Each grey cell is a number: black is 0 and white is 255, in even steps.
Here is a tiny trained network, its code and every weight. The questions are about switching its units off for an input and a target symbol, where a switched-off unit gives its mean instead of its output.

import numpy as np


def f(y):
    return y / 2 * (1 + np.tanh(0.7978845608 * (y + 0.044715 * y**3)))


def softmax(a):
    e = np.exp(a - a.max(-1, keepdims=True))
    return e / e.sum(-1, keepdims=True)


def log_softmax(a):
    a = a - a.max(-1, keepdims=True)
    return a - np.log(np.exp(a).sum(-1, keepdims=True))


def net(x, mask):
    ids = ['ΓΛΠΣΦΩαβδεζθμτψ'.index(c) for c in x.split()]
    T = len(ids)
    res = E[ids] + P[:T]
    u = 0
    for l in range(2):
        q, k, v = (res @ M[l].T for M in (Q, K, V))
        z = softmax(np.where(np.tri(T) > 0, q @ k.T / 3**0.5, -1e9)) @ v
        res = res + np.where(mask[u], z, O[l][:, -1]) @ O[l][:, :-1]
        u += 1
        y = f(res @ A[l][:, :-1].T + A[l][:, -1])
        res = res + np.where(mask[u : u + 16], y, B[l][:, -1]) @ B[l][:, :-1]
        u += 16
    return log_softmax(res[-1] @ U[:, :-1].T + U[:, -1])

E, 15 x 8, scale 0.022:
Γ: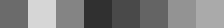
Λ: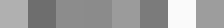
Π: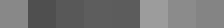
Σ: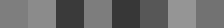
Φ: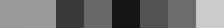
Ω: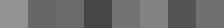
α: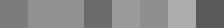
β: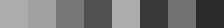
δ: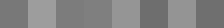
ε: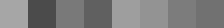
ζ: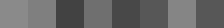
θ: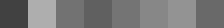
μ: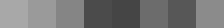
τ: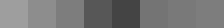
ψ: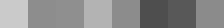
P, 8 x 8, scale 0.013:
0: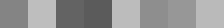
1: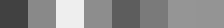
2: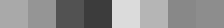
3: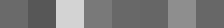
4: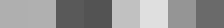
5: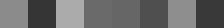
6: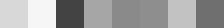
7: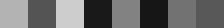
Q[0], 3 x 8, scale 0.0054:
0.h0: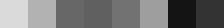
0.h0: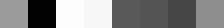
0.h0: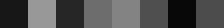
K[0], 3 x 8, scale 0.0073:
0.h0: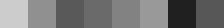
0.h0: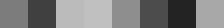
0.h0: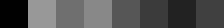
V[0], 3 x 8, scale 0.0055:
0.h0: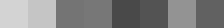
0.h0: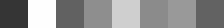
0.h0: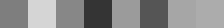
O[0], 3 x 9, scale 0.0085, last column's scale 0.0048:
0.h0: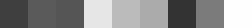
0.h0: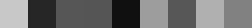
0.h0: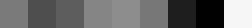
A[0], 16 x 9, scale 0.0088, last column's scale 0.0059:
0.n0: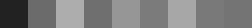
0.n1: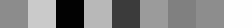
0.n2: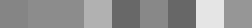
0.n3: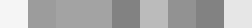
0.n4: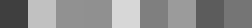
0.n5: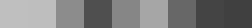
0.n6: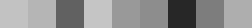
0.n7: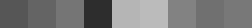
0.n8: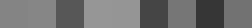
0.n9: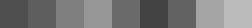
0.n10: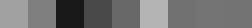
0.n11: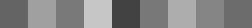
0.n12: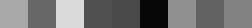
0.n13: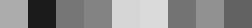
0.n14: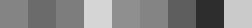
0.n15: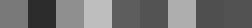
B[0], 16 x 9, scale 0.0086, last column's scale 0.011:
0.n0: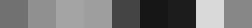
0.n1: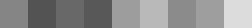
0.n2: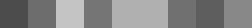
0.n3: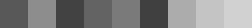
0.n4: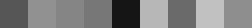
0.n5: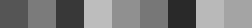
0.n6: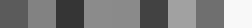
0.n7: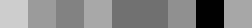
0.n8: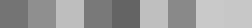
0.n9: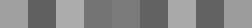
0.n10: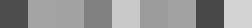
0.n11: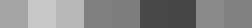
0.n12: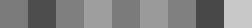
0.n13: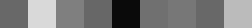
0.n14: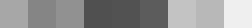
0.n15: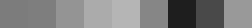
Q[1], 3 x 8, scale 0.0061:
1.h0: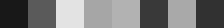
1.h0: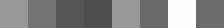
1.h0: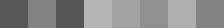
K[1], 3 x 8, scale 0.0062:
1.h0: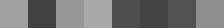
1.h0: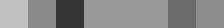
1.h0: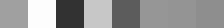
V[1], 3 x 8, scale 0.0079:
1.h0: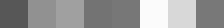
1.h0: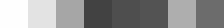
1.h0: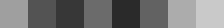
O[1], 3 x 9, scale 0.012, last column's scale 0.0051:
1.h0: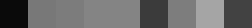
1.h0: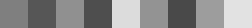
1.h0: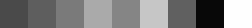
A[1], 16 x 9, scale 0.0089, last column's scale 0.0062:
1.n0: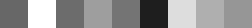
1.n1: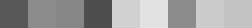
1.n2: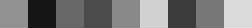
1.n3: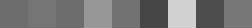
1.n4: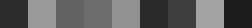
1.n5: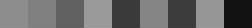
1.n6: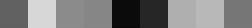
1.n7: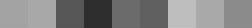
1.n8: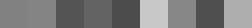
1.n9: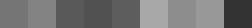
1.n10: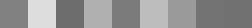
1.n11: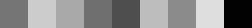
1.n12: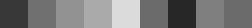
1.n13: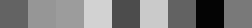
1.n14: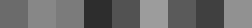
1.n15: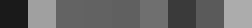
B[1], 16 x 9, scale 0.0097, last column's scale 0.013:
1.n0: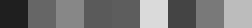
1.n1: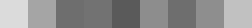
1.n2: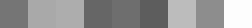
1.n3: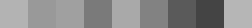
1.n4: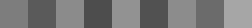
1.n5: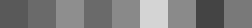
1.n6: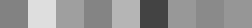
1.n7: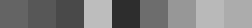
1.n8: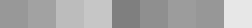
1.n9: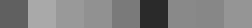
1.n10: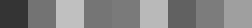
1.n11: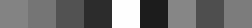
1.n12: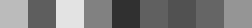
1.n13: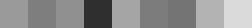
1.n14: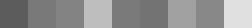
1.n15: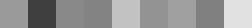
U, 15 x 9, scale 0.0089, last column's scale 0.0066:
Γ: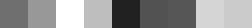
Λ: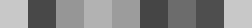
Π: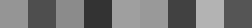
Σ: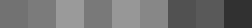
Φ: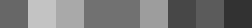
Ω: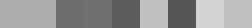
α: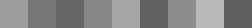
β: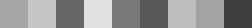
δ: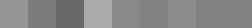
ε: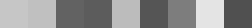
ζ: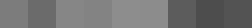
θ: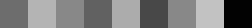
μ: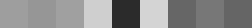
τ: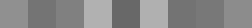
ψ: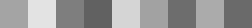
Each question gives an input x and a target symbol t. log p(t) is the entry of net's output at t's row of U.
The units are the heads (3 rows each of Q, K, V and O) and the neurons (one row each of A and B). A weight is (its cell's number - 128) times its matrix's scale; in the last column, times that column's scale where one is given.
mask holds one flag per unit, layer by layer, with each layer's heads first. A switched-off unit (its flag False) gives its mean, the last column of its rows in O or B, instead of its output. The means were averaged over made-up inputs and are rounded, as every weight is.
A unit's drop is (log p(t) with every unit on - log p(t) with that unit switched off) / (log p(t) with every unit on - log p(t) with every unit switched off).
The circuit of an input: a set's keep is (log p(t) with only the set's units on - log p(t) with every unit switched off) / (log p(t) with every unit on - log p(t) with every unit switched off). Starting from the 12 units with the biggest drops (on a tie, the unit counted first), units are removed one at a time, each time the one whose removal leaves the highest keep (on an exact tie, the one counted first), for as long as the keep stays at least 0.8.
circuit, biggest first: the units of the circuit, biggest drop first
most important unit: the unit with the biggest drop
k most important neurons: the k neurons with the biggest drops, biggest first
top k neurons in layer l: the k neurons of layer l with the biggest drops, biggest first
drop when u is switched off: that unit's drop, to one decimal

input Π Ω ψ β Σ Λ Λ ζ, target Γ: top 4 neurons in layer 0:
[0.n8, 0.n6, 0.n10, 0.n7]
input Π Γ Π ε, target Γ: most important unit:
0.n6
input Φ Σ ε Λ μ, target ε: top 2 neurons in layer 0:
[0.n13, 0.n7]
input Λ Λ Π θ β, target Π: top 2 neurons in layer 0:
[0.n8, 0.n10]
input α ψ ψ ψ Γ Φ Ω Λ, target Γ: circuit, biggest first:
[0.h0, 0.n4, 0.n0]
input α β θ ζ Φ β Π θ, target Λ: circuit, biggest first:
[0.n7, 1.n0]
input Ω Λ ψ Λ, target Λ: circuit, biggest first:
[0.n8, 0.n15]
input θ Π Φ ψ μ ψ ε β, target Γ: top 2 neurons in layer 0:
[0.n8, 0.n4]
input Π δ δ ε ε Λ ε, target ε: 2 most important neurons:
[0.n7, 0.n13]
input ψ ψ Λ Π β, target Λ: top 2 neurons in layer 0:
[0.n5, 0.n13]
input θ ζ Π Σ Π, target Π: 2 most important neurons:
[0.n10, 1.n0]
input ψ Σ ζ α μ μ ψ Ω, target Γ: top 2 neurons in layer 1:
[1.n2, 1.n15]
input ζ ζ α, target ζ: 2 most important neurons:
[0.n10, 0.n1]
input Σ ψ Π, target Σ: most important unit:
1.h0
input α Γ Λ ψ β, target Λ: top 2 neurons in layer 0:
[0.n13, 0.n8]
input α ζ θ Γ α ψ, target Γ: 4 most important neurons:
[0.n4, 0.n8, 0.n3, 1.n15]
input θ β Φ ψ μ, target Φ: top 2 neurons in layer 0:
[0.n10, 0.n14]
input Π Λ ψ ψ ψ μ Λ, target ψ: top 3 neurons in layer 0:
[0.n6, 0.n5, 0.n3]
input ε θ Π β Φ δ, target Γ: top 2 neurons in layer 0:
[0.n6, 0.n8]
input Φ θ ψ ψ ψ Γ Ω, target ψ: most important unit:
1.n13
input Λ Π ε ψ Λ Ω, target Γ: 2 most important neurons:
[0.n6, 1.n15]
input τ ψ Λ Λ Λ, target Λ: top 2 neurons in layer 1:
[1.n12, 1.n15]
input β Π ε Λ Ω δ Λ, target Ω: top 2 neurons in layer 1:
[1.n0, 1.n1]
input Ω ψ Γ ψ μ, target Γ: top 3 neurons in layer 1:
[1.n7, 1.n0, 1.n6]
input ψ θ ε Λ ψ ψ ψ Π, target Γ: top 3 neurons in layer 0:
[0.n6, 0.n10, 0.n3]
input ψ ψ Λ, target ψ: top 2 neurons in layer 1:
[1.n13, 1.n7]
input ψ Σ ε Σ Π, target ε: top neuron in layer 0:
[0.n7]
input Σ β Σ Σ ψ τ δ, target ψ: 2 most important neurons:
[1.n13, 0.n6]
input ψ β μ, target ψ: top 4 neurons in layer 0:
[0.n6, 0.n3, 0.n14, 0.n15]
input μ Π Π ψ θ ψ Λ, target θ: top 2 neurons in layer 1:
[1.n6, 1.n0]
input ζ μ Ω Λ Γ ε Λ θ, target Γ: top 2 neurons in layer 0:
[0.n6, 0.n8]
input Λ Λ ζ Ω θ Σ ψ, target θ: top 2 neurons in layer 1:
[1.n6, 1.n0]
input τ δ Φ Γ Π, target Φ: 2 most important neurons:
[1.n0, 0.n10]
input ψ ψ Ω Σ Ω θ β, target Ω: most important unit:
0.n8
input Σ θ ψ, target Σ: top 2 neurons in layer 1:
[1.n0, 1.n15]
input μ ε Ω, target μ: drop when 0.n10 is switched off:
0.2
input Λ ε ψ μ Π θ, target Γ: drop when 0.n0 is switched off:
0.2
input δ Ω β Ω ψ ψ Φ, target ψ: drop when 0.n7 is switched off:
0.0
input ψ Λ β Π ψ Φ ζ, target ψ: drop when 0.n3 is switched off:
0.1
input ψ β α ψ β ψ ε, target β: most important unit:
0.n5
